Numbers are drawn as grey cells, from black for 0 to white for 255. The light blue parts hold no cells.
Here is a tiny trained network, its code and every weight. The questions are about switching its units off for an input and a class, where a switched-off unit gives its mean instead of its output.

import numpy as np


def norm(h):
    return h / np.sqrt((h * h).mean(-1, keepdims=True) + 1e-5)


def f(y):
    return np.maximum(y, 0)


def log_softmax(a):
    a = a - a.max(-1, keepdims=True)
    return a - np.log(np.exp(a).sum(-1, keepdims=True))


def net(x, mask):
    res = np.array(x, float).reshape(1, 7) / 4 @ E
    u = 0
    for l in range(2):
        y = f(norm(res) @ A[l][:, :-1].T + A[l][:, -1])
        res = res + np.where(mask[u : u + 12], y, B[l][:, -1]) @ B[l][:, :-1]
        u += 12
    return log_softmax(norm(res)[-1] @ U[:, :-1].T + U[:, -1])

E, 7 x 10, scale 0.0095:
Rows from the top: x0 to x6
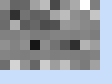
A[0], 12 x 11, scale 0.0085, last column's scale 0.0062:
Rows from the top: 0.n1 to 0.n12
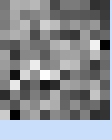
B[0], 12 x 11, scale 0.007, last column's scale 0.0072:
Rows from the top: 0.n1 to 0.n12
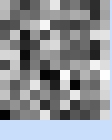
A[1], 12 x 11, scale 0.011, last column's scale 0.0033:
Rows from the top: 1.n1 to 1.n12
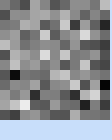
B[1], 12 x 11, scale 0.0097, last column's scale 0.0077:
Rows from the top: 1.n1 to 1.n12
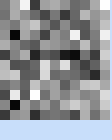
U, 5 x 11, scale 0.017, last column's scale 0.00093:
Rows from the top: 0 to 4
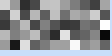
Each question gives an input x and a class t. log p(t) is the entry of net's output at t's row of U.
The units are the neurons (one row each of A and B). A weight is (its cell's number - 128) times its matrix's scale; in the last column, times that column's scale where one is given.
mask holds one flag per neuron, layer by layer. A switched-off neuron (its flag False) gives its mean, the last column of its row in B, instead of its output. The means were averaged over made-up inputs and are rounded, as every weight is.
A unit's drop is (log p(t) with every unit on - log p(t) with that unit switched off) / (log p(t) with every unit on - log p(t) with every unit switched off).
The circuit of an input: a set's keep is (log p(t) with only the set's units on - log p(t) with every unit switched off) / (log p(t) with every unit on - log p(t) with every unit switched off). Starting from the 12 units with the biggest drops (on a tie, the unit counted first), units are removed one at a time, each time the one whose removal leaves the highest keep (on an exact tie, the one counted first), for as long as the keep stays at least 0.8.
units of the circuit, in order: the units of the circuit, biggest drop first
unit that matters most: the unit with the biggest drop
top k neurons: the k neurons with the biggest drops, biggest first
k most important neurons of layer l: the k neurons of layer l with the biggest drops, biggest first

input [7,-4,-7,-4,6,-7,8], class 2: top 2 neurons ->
[0.n3; 1.n6]
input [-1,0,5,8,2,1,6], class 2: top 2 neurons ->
[1.n6; 0.n8]
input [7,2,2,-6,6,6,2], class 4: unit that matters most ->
1.n4
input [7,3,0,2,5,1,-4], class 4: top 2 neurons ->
[1.n4; 0.n7]
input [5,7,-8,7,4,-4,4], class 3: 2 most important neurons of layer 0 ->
[0.n8; 0.n1]
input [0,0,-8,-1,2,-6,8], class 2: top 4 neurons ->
[0.n3; 1.n6; 0.n9; 1.n2]
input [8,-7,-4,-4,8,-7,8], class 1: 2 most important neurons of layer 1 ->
[1.n10; 1.n11]
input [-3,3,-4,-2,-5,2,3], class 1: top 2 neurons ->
[0.n7; 0.n9]
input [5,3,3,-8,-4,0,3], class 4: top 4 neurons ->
[1.n4; 0.n4; 1.n10; 0.n8]
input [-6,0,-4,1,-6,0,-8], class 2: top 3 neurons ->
[0.n12; 1.n12; 0.n4]
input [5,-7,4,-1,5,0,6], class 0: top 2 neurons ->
[1.n7; 0.n12]
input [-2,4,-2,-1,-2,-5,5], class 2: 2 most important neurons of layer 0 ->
[0.n3; 0.n1]
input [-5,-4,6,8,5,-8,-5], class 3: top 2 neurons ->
[0.n9; 0.n7]
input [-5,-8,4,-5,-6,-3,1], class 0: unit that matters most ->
0.n1
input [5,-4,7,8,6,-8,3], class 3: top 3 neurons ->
[0.n9; 0.n7; 1.n7]
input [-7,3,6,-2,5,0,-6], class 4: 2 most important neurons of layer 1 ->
[1.n11; 1.n6]
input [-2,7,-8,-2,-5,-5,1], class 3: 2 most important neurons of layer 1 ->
[1.n3; 1.n7]
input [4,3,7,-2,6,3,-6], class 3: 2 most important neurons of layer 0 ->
[0.n9; 0.n7]
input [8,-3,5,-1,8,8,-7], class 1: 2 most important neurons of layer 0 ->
[0.n4; 0.n10]
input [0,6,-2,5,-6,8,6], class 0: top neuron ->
[0.n5]
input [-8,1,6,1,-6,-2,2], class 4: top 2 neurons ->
[1.n11; 0.n10]
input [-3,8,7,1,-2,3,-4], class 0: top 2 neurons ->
[0.n8; 0.n5]
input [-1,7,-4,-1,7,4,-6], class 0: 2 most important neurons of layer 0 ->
[0.n5; 0.n7]
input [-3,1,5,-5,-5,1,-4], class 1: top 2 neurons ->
[0.n7; 0.n8]
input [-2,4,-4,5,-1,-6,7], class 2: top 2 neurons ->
[1.n6; 0.n3]
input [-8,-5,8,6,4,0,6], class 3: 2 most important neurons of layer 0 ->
[0.n9; 0.n12]
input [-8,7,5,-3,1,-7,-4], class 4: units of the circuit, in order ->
[0.n10]
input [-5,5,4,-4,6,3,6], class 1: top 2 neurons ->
[1.n10; 0.n12]
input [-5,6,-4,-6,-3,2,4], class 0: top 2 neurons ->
[0.n5; 1.n4]
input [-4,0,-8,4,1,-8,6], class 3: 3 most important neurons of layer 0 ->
[0.n8; 0.n12; 0.n11]
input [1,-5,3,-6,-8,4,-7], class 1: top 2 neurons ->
[0.n7; 1.n6]
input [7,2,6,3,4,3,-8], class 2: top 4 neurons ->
[0.n8; 1.n12; 0.n12; 1.n11]
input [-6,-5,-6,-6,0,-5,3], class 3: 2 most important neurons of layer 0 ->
[0.n8; 0.n11]
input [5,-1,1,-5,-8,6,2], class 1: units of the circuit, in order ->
[0.n7]
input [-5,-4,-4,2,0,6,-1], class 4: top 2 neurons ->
[1.n11; 0.n9]
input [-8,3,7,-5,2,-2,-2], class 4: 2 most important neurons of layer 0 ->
[0.n10; 0.n8]
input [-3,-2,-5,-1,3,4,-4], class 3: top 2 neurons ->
[0.n8; 1.n6]
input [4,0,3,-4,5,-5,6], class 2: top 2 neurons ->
[1.n6; 0.n7]
